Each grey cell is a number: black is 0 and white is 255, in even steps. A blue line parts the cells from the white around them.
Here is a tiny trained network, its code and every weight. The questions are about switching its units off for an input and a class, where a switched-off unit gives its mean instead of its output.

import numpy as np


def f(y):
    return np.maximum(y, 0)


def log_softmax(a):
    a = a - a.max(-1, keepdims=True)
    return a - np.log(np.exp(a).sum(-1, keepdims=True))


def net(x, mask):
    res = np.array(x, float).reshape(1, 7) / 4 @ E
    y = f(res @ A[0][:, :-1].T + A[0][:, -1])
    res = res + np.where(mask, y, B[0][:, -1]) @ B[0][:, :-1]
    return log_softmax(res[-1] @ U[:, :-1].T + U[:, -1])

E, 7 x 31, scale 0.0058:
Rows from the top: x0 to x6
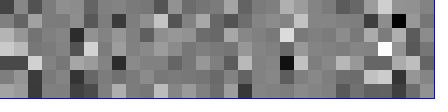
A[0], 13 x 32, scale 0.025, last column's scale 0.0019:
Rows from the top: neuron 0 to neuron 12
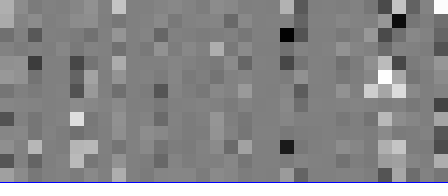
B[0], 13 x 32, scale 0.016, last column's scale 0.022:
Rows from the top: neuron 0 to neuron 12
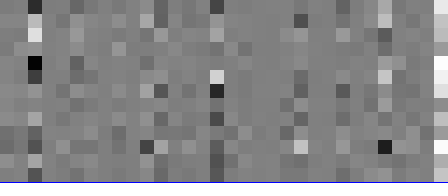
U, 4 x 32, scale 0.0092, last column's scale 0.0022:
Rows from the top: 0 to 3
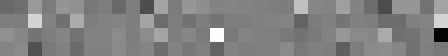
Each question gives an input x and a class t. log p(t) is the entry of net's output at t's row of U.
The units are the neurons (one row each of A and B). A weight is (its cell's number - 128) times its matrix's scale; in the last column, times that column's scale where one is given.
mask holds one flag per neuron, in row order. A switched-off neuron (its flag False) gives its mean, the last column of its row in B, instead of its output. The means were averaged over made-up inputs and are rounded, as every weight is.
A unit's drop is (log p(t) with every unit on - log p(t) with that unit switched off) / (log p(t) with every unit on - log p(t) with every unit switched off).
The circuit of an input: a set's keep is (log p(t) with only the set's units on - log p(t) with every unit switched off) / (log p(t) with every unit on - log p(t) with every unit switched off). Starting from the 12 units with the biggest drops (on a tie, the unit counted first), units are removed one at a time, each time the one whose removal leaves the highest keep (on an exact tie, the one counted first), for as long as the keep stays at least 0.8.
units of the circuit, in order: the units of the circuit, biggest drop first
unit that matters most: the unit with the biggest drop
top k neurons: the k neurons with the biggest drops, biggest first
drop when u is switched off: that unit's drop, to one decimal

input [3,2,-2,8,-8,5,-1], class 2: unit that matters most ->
neuron 5
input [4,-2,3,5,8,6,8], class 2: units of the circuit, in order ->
[neuron 5; neuron 0]
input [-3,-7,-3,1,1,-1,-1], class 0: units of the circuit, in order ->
[neuron 10; neuron 2]
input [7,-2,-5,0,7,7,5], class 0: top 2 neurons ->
[neuron 2; neuron 0]
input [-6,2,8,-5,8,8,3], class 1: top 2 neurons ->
[neuron 10; neuron 5]
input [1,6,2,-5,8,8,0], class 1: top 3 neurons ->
[neuron 10; neuron 5; neuron 4]
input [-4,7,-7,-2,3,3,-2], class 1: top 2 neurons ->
[neuron 1; neuron 4]
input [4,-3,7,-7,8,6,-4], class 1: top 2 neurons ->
[neuron 4; neuron 6]
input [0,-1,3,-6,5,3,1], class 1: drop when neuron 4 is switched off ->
0.3
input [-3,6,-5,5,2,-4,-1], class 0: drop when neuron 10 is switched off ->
0.3
